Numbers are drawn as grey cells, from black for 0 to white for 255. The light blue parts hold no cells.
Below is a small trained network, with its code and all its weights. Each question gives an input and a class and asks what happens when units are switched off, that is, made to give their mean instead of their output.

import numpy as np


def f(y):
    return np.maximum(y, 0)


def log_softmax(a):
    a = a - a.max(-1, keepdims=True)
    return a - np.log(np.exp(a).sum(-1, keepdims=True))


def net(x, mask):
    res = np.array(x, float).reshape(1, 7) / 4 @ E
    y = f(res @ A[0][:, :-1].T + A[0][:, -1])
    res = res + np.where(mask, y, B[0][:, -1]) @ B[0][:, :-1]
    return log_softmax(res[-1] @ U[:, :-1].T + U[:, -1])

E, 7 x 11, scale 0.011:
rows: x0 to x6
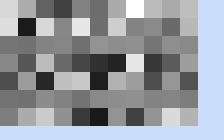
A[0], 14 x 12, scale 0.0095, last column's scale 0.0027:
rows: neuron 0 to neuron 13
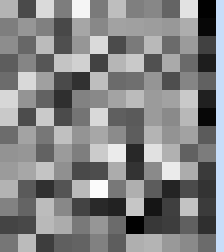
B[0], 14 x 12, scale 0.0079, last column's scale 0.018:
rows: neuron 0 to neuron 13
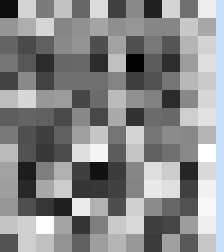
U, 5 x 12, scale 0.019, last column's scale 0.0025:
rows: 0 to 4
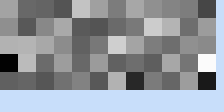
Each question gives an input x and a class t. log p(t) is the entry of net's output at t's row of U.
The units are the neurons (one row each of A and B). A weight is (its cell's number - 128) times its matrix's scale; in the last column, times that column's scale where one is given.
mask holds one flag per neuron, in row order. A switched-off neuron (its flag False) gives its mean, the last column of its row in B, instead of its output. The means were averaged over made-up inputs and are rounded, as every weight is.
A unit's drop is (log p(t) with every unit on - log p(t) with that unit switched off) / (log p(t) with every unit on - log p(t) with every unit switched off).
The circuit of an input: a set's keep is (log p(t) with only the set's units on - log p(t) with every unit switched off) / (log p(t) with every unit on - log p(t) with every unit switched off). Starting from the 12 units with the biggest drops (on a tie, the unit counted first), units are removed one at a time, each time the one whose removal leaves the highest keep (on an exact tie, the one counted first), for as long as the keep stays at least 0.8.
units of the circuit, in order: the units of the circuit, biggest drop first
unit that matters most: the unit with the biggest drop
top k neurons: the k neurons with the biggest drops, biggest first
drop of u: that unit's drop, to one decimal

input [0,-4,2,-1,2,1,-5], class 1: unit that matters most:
neuron 10
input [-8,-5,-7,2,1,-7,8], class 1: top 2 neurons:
(neuron 9; neuron 5)
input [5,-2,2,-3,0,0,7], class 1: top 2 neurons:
(neuron 9; neuron 12)
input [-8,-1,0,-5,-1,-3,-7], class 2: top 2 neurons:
(neuron 12; neuron 9)
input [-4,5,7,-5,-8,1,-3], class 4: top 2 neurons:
(neuron 6; neuron 2)
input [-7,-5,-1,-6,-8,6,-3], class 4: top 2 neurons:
(neuron 4; neuron 2)
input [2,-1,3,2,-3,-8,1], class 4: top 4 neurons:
(neuron 12; neuron 8; neuron 0; neuron 10)
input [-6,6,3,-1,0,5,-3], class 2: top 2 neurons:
(neuron 12; neuron 4)
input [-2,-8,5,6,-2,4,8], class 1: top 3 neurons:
(neuron 9; neuron 0; neuron 8)
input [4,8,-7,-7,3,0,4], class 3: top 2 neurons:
(neuron 0; neuron 11)
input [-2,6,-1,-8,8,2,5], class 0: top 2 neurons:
(neuron 8; neuron 7)
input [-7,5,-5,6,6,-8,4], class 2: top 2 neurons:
(neuron 12; neuron 8)
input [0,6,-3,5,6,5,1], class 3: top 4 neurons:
(neuron 0; neuron 8; neuron 6; neuron 2)
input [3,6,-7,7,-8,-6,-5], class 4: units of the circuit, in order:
(neuron 6)
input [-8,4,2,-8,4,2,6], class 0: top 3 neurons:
(neuron 8; neuron 7; neuron 5)
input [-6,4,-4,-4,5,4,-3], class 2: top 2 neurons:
(neuron 12; neuron 11)
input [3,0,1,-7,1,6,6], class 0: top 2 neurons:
(neuron 8; neuron 10)
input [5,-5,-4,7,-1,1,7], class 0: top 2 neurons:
(neuron 11; neuron 10)
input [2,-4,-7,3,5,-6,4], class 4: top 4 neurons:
(neuron 0; neuron 10; neuron 3; neuron 8)
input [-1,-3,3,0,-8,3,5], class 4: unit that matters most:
neuron 4
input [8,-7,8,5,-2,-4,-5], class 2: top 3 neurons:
(neuron 5; neuron 0; neuron 13)
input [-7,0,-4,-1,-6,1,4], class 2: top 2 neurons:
(neuron 12; neuron 3)
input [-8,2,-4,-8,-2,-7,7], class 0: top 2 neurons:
(neuron 8; neuron 7)
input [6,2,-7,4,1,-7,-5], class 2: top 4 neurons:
(neuron 5; neuron 9; neuron 8; neuron 1)
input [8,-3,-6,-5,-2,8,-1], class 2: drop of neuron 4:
0.0
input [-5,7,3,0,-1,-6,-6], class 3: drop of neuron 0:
1.8
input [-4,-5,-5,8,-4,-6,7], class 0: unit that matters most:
neuron 11
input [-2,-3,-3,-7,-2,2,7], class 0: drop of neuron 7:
0.4
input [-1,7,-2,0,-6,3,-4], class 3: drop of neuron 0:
1.7
